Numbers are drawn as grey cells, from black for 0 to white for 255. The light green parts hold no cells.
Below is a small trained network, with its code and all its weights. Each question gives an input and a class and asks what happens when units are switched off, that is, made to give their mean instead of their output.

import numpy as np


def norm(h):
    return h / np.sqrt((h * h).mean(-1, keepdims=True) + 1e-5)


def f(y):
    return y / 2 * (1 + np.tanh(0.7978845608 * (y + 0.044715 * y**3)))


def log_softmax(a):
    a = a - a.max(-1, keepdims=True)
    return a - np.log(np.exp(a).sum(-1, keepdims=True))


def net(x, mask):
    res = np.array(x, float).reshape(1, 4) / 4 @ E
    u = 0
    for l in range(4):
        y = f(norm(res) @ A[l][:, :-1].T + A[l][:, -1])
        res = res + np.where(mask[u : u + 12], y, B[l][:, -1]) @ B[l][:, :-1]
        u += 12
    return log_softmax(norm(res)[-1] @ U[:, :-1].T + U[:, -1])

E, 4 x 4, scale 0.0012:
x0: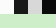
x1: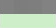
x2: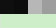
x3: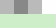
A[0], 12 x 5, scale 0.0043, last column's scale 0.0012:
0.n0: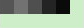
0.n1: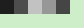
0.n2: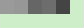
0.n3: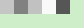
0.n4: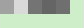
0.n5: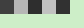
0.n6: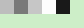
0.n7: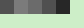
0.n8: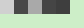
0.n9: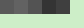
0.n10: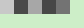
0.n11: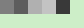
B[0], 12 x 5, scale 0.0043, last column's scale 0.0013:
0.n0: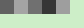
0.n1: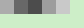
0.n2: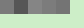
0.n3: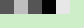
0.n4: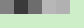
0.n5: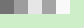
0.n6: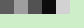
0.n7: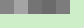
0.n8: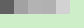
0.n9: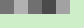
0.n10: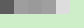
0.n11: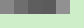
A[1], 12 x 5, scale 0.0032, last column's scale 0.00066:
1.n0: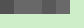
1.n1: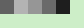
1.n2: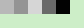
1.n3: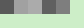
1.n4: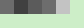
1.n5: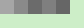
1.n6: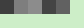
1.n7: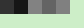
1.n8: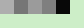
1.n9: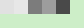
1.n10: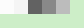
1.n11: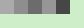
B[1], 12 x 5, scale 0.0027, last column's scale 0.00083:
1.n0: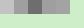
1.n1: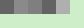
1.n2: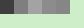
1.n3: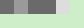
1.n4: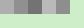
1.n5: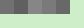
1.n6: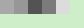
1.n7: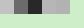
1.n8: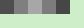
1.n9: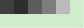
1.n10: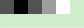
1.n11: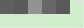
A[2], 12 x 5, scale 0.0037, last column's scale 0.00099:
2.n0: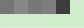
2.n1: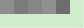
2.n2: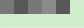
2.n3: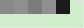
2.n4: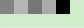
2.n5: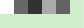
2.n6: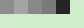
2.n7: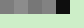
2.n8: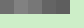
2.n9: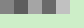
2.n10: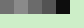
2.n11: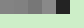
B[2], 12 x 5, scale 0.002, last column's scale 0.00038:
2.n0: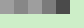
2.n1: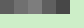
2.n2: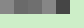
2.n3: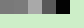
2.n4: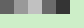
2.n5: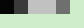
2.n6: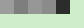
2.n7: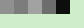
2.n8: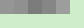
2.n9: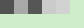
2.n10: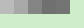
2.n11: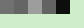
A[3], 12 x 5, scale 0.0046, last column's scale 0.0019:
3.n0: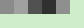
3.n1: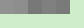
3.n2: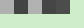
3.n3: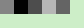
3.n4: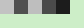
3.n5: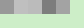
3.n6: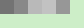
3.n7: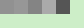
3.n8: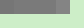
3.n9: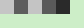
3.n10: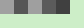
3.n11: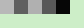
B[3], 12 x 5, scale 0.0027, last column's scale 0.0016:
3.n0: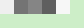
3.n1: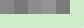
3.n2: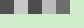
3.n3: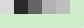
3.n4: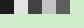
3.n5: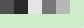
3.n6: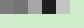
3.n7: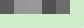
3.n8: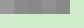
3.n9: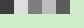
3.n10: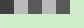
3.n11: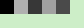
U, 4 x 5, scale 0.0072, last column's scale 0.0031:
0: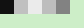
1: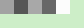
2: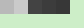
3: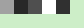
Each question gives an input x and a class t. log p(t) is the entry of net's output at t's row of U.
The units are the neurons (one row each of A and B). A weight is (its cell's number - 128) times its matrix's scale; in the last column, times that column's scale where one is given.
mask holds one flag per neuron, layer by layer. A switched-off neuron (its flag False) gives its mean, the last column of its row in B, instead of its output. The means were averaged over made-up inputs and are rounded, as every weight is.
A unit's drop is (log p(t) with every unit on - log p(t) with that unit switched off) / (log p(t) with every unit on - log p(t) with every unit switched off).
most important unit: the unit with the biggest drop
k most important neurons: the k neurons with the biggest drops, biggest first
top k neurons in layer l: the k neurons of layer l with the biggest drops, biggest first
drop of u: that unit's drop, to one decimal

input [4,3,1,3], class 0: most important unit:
0.n8
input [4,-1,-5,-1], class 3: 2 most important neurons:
[0.n5; 1.n10]
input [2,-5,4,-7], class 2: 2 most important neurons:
[0.n0; 0.n9]
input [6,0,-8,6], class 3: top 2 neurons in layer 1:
[1.n10; 1.n9]
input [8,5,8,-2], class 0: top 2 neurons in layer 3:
[3.n9; 3.n4]
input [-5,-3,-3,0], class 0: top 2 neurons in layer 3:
[3.n0; 3.n3]
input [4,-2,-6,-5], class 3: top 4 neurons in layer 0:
[0.n5; 0.n3; 0.n6; 0.n4]
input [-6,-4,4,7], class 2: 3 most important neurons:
[0.n3; 0.n6; 0.n8]
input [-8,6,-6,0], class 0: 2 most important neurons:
[0.n5; 0.n1]
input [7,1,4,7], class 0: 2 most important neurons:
[0.n8; 0.n0]
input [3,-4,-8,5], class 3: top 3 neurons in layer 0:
[0.n4; 0.n0; 0.n9]
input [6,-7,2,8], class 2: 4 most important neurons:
[0.n3; 0.n6; 0.n5; 0.n11]
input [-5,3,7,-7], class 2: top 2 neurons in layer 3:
[3.n5; 3.n3]
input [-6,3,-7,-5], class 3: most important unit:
1.n10
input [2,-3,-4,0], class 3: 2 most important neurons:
[0.n5; 3.n3]
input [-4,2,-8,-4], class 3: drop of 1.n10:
0.1
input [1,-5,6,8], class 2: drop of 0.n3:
0.7
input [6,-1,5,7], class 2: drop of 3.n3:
-0.1
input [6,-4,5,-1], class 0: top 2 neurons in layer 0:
[0.n8; 0.n4]
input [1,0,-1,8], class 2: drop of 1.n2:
0.0
